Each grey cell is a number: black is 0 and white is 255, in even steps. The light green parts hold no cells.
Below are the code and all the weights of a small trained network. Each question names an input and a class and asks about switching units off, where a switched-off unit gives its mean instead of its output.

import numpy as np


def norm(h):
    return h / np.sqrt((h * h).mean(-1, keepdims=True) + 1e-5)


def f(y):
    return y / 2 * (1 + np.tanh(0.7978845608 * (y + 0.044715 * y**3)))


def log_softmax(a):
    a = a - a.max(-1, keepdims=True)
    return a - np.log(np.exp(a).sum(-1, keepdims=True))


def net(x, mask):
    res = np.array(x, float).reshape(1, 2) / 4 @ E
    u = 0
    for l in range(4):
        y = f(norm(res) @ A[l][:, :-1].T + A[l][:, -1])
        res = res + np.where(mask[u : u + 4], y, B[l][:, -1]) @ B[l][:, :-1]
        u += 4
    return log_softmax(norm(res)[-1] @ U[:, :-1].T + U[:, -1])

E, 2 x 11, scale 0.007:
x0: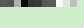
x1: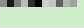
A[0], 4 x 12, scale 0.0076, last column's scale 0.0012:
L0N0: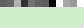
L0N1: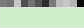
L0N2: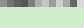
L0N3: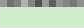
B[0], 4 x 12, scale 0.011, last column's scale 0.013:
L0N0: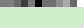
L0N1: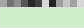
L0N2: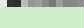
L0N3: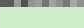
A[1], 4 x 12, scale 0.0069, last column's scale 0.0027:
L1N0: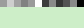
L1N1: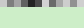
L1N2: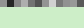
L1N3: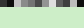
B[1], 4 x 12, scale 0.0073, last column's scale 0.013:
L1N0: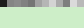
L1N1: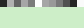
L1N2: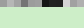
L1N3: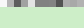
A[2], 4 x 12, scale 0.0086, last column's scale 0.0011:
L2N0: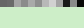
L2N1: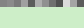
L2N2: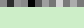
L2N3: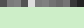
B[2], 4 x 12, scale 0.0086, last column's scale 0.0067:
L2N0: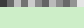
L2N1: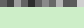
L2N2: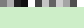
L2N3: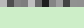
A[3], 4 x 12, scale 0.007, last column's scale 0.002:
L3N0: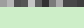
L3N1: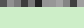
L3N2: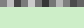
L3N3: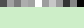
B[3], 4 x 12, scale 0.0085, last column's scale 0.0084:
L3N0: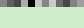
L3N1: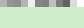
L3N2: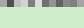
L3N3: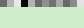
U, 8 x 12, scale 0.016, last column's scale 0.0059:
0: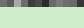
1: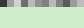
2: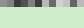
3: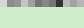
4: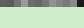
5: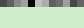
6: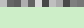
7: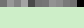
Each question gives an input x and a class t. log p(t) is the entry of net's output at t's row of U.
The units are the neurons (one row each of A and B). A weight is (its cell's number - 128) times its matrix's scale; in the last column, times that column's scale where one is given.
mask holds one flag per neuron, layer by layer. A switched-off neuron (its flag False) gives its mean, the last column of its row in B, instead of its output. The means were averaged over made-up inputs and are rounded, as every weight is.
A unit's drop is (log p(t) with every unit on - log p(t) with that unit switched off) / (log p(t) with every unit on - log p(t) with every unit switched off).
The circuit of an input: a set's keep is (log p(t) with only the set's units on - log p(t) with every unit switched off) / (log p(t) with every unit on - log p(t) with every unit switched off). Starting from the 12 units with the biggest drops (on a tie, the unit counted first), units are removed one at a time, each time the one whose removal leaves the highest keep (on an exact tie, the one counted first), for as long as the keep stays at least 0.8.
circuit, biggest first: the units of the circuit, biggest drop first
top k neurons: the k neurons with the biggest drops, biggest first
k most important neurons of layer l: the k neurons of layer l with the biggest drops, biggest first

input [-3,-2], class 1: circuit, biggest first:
(L0N0)
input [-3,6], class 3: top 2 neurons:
(L0N1, L1N3)
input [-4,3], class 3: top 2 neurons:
(L0N1, L0N0)
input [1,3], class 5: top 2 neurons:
(L1N1, L0N0)
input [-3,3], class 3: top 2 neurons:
(L0N1, L0N0)
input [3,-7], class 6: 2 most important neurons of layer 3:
(L3N0, L3N2)
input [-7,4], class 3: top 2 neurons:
(L0N1, L1N1)
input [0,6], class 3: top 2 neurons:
(L0N1, L1N3)
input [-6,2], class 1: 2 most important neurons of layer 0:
(L0N0, L0N1)
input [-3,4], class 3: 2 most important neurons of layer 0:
(L0N1, L0N0)
